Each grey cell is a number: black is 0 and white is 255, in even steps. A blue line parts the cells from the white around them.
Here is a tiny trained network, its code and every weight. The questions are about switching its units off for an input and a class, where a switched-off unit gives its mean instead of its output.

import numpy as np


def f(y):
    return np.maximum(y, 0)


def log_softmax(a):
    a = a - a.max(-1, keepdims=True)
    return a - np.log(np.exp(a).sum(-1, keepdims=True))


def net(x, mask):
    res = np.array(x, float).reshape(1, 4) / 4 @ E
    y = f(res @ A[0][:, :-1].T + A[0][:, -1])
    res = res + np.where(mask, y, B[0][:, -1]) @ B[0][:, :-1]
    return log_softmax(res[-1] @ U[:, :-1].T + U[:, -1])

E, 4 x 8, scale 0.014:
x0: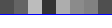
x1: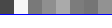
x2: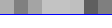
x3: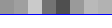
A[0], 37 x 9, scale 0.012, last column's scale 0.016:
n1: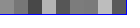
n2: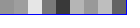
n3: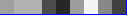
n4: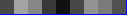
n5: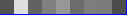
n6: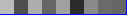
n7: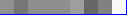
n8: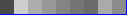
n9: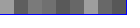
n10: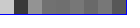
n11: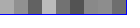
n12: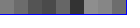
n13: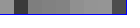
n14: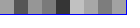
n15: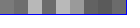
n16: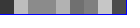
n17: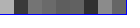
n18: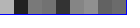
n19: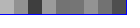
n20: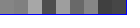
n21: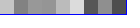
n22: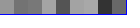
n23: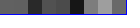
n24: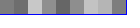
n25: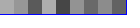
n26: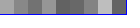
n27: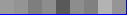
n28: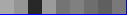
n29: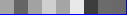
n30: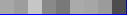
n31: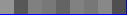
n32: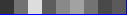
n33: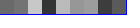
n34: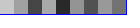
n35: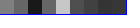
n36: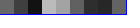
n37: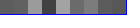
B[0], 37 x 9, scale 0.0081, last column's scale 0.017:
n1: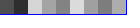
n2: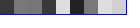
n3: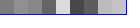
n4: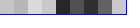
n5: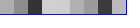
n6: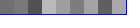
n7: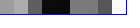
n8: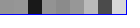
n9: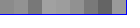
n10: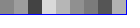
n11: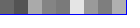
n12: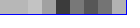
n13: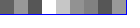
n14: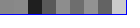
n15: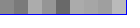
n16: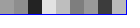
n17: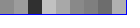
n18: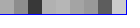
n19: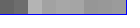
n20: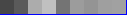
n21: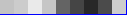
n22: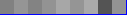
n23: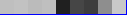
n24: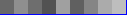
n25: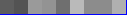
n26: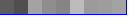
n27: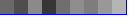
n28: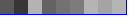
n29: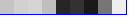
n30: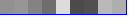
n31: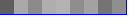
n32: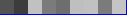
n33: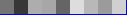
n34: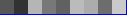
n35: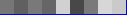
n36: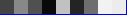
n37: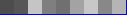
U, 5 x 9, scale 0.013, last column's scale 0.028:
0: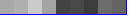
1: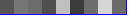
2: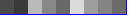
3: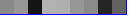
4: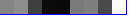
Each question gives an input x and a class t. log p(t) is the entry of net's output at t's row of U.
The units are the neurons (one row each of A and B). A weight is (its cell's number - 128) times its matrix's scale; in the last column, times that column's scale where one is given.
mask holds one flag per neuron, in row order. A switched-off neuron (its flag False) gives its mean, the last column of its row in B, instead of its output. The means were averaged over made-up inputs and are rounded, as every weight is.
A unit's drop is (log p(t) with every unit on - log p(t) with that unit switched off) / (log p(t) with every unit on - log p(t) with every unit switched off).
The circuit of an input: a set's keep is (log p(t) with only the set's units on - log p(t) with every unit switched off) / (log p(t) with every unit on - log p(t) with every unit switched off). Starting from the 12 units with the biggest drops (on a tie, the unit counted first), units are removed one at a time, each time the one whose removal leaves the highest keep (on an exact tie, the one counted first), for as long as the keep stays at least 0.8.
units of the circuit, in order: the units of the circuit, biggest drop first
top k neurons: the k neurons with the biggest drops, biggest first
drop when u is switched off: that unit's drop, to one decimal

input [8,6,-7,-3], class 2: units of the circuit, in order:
(n33)
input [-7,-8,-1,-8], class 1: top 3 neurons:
(n36; n35; n28)
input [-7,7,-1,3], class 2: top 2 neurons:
(n34; n1)
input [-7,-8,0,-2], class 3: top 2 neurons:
(n18; n17)
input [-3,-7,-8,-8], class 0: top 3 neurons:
(n23; n12; n4)
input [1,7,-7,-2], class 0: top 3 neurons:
(n4; n23; n12)
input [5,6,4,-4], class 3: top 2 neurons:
(n16; n5)
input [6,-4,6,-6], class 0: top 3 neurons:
(n29; n21; n2)
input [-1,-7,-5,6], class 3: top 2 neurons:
(n18; n36)
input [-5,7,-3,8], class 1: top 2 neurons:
(n2; n3)
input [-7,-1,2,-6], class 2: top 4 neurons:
(n34; n1; n11; n2)
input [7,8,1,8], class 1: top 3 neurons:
(n2; n3; n30)
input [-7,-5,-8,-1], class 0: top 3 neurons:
(n23; n4; n12)
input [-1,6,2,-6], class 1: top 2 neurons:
(n36; n35)
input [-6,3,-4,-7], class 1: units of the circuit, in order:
(n36)
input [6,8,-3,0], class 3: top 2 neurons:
(n16; n5)
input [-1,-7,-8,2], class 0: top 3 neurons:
(n23; n4; n12)
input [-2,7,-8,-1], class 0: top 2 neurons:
(n4; n23)
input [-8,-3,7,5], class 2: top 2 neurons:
(n34; n1)
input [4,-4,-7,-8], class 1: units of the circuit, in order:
(n35)
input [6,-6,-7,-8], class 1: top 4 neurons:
(n36; n35; n29; n21)
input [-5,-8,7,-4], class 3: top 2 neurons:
(n18; n10)
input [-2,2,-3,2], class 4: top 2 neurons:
(n29; n21)
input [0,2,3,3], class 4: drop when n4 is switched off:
0.2
